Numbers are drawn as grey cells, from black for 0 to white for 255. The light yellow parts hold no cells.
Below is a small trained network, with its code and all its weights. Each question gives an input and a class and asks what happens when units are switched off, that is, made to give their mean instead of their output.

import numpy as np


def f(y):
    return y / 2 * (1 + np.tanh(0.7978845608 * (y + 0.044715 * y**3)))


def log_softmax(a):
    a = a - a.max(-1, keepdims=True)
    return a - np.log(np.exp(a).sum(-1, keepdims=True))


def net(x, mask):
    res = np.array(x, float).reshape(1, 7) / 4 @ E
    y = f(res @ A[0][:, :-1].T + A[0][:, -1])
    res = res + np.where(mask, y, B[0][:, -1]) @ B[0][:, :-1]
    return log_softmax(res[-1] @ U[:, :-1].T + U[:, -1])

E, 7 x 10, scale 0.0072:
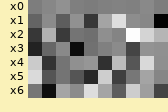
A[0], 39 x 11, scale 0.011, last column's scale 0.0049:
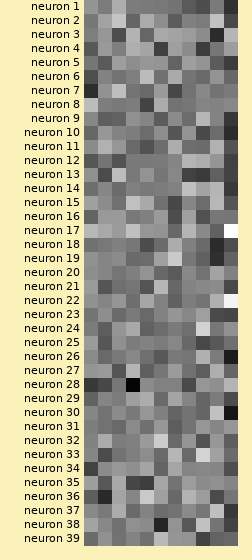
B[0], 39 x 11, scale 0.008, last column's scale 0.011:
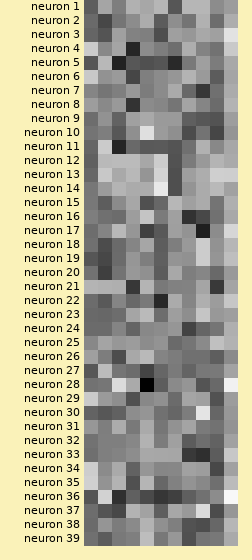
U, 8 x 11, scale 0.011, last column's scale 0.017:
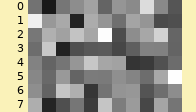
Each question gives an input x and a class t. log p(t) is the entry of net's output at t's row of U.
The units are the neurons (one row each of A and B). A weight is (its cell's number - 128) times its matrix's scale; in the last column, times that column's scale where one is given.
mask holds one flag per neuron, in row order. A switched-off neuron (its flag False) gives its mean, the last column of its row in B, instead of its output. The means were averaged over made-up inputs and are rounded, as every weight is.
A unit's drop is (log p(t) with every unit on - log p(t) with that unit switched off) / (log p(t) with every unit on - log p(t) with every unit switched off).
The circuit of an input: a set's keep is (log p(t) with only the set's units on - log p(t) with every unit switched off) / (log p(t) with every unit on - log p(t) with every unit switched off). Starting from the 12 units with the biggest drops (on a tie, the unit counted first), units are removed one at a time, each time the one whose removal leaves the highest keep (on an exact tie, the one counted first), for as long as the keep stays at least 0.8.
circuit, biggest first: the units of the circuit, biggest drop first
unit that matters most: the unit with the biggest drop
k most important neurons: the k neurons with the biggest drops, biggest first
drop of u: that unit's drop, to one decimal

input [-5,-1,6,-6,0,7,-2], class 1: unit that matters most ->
neuron 21
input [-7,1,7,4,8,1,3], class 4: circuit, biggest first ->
[neuron 33; neuron 9]
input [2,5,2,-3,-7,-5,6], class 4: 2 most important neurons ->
[neuron 16; neuron 39]
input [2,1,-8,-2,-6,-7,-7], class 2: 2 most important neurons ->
[neuron 13; neuron 1]
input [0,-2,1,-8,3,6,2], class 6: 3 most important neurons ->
[neuron 17; neuron 15; neuron 4]
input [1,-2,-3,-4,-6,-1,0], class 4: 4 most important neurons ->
[neuron 28; neuron 16; neuron 10; neuron 32]
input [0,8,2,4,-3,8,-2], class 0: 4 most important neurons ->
[neuron 19; neuron 3; neuron 18; neuron 23]
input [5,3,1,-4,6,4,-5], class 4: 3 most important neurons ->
[neuron 36; neuron 38; neuron 28]
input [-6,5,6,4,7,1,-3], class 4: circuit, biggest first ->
[neuron 33; neuron 9]
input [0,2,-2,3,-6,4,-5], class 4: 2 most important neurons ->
[neuron 36; neuron 10]
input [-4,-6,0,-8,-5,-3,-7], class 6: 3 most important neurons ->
[neuron 15; neuron 36; neuron 17]
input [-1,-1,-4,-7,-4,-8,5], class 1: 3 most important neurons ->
[neuron 4; neuron 29; neuron 28]
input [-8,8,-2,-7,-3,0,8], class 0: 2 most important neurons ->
[neuron 3; neuron 19]
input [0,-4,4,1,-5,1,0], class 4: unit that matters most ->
neuron 16
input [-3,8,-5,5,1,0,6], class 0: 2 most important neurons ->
[neuron 19; neuron 18]
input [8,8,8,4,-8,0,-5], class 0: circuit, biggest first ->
[neuron 3; neuron 23]
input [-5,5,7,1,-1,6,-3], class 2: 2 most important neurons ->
[neuron 12; neuron 14]
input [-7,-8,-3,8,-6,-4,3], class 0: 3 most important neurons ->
[neuron 2; neuron 30; neuron 37]
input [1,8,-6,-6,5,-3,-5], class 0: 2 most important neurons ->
[neuron 19; neuron 18]
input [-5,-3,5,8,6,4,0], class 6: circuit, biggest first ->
[neuron 28]
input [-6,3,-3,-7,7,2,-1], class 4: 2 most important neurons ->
[neuron 28; neuron 38]
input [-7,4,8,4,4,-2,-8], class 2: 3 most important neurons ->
[neuron 12; neuron 14; neuron 36]
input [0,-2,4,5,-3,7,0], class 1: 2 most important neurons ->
[neuron 35; neuron 21]
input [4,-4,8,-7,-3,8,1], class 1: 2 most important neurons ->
[neuron 21; neuron 35]
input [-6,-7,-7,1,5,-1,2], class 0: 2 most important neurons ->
[neuron 22; neuron 37]
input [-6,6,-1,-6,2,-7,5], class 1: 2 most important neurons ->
[neuron 4; neuron 29]
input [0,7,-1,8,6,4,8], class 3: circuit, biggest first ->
[neuron 36]
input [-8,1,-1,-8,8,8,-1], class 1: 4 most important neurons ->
[neuron 8; neuron 21; neuron 35; neuron 28]
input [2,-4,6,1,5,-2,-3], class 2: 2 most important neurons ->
[neuron 14; neuron 12]
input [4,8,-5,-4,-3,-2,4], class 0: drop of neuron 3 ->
0.0
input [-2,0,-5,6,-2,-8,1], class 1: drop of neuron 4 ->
0.1
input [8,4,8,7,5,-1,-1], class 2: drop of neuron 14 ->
0.2
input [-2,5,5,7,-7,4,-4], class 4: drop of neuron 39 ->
0.2
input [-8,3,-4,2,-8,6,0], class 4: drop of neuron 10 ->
0.1
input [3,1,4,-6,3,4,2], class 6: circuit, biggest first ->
[neuron 17]
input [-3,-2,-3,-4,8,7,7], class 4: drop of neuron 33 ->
0.7
